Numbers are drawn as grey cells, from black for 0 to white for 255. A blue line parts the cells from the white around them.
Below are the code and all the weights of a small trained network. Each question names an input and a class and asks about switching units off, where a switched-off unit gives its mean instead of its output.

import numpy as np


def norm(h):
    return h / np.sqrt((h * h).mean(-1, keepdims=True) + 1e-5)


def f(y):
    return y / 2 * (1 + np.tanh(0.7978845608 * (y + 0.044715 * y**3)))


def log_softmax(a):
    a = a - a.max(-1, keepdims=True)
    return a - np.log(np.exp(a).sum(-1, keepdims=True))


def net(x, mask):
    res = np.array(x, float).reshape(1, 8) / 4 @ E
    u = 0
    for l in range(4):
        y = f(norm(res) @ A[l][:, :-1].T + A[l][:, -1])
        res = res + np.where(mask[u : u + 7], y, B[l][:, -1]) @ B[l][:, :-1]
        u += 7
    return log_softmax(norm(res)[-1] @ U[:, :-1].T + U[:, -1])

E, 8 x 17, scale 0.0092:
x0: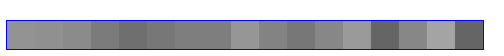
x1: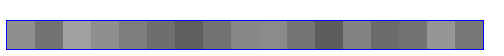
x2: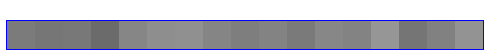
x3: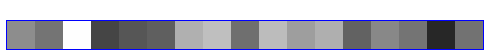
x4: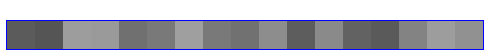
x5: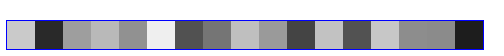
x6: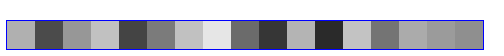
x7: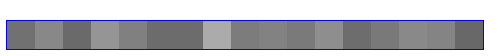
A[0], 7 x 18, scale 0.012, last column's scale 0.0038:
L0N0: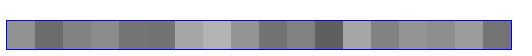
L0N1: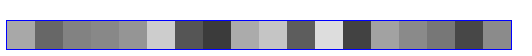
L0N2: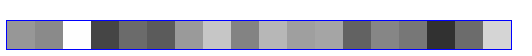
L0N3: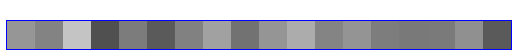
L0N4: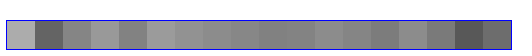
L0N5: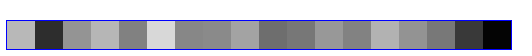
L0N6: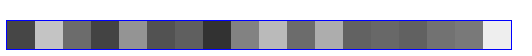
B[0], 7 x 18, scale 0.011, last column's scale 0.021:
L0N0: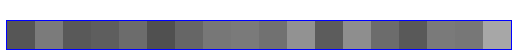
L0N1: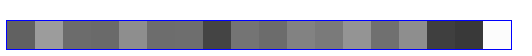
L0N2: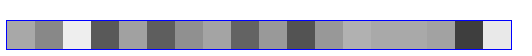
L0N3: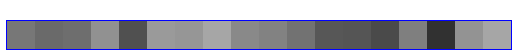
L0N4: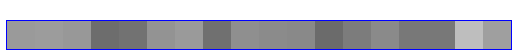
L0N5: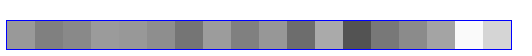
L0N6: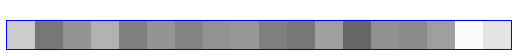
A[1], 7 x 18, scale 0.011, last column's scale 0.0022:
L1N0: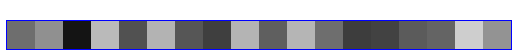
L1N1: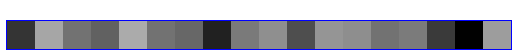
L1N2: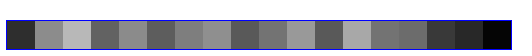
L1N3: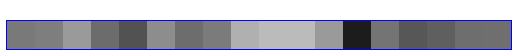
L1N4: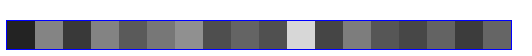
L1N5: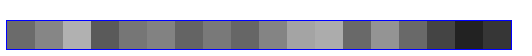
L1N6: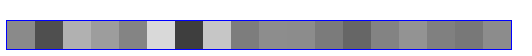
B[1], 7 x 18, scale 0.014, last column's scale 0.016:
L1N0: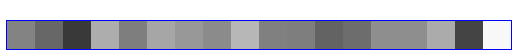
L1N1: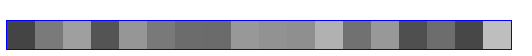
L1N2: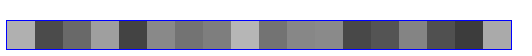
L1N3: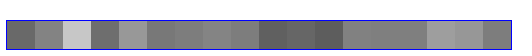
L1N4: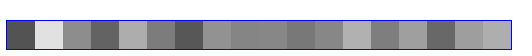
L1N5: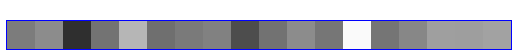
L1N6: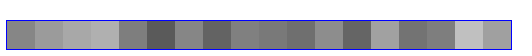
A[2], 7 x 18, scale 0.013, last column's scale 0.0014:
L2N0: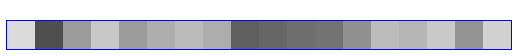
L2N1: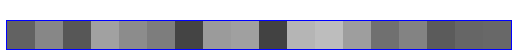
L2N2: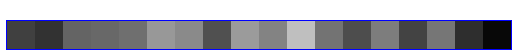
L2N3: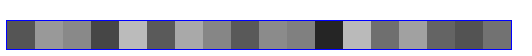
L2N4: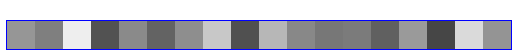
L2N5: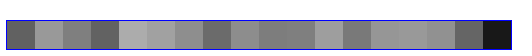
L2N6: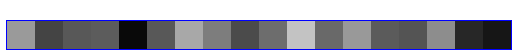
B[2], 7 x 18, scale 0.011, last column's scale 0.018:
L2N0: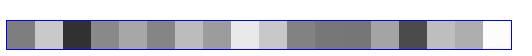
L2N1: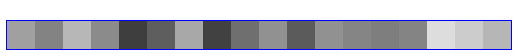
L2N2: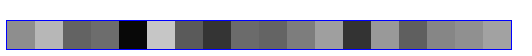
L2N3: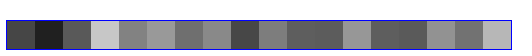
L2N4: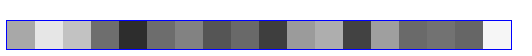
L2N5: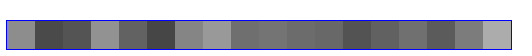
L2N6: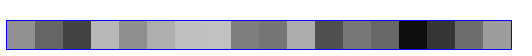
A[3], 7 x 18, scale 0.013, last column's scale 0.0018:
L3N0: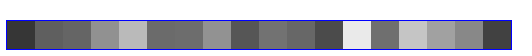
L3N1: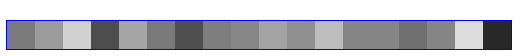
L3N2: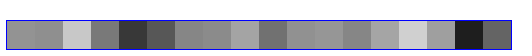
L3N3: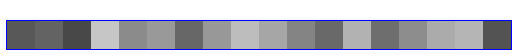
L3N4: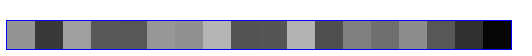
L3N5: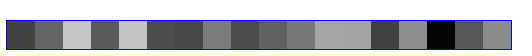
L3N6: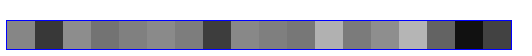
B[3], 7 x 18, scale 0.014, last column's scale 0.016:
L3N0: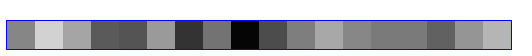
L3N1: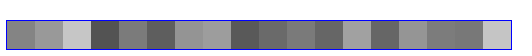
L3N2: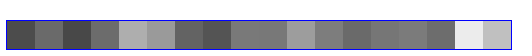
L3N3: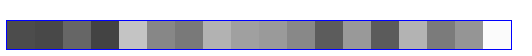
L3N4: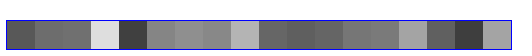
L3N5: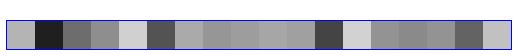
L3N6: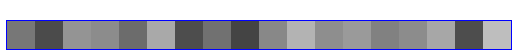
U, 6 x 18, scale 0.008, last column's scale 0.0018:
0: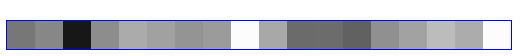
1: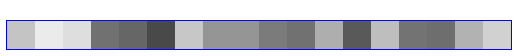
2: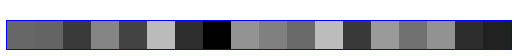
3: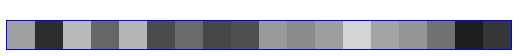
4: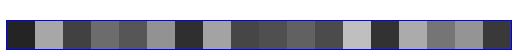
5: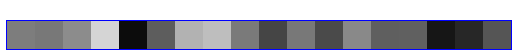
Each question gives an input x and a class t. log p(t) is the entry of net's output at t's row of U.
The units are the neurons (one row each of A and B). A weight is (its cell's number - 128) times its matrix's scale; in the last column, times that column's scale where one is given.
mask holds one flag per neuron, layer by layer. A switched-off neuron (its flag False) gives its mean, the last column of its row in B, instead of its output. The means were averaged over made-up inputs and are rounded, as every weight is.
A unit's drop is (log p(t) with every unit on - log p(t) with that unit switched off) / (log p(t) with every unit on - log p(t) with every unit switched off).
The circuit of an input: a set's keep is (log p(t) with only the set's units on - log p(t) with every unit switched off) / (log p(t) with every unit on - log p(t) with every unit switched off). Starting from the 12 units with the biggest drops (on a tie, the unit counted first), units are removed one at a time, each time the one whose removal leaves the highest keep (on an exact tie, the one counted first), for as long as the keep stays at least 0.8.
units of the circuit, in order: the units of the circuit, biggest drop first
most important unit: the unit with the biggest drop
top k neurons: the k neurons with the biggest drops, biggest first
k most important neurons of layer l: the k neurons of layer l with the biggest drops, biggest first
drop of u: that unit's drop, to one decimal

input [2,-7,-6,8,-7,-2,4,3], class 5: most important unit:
L0N6
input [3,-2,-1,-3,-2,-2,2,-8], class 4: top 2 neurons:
[L0N6 L0N2]
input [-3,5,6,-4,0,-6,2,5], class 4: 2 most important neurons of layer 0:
[L0N2 L0N6]
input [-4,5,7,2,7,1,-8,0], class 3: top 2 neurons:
[L0N1 L0N5]
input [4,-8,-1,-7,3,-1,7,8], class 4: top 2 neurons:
[L0N6 L1N4]
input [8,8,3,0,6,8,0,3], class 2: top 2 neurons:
[L0N2 L0N6]
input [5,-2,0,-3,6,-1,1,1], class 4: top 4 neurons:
[L0N6 L0N2 L0N5 L1N4]
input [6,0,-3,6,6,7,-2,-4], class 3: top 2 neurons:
[L0N1 L0N6]
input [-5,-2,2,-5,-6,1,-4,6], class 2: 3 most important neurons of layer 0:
[L0N2 L0N5 L0N1]
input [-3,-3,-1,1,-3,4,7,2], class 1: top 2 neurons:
[L1N0 L2N4]
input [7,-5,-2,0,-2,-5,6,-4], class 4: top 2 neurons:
[L0N2 L1N4]
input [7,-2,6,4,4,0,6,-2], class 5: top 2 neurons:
[L0N6 L0N0]
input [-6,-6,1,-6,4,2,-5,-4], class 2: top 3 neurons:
[L0N1 L0N2 L0N5]
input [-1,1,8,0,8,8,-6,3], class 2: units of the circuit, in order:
[L0N1]
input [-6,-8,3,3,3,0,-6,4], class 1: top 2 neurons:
[L0N6 L1N0]
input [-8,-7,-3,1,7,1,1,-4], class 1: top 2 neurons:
[L0N1 L1N0]
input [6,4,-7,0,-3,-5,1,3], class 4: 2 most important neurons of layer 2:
[L2N0 L2N4]
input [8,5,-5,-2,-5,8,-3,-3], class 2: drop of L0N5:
0.1
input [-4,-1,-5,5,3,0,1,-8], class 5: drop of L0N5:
1.2
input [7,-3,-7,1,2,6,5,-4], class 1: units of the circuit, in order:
[L1N0]
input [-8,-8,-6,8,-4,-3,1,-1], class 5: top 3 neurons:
[L0N6 L0N5 L1N2]
